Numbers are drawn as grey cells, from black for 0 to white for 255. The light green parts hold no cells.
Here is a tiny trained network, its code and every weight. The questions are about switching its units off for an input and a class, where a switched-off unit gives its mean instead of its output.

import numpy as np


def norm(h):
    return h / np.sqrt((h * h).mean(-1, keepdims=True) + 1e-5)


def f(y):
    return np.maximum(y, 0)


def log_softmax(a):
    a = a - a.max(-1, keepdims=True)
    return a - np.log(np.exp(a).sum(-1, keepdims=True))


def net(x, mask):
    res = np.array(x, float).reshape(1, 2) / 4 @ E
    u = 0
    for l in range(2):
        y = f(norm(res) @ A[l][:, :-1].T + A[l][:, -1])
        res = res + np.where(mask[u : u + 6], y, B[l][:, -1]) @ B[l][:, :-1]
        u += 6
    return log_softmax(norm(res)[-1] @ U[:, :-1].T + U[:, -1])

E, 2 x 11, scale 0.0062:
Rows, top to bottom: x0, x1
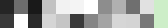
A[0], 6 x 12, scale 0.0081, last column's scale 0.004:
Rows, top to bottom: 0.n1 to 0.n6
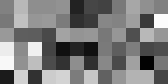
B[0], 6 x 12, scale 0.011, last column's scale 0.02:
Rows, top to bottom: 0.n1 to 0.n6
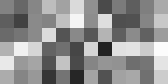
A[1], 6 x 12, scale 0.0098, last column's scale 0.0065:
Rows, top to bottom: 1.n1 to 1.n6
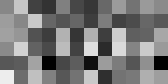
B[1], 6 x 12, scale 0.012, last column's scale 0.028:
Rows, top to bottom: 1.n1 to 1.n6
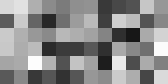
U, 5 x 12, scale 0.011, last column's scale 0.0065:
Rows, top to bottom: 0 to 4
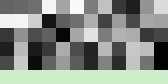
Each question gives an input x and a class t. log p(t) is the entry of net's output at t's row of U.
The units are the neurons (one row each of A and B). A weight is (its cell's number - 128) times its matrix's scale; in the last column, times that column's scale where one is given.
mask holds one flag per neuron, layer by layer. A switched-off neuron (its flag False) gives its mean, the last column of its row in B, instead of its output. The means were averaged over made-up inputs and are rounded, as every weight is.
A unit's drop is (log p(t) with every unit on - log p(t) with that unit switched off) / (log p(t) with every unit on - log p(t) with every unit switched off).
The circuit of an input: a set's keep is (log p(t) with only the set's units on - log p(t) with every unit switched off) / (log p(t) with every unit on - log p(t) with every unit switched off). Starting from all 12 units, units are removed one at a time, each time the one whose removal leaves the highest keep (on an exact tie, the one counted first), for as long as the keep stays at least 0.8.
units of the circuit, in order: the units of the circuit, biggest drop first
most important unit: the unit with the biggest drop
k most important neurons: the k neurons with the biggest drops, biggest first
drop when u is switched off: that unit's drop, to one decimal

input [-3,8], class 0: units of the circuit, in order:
[0.n4; 0.n2; 1.n4]
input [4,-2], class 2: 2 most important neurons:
[0.n3; 0.n5]
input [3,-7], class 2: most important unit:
0.n2
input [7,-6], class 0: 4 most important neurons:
[0.n4; 1.n4; 0.n6; 0.n5]
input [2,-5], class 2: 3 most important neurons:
[0.n2; 1.n3; 1.n2]
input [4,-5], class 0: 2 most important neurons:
[0.n4; 0.n6]
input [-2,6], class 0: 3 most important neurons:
[0.n4; 0.n2; 1.n4]
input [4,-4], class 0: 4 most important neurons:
[0.n4; 0.n6; 1.n4; 0.n5]
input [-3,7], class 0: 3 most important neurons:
[0.n4; 0.n2; 1.n4]
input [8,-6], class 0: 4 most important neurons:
[0.n4; 1.n4; 0.n3; 0.n5]
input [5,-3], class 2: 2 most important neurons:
[0.n2; 0.n3]
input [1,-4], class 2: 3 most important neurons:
[0.n4; 0.n6; 0.n3]
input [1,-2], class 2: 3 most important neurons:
[1.n3; 0.n2; 0.n1]
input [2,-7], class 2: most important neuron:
[0.n4]
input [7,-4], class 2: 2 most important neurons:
[0.n2; 0.n3]
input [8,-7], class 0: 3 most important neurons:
[0.n4; 1.n4; 0.n6]
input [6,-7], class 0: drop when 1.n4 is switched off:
0.7
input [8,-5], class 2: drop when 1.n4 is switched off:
0.4
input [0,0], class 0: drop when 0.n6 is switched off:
0.9
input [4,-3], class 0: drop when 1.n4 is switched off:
0.8
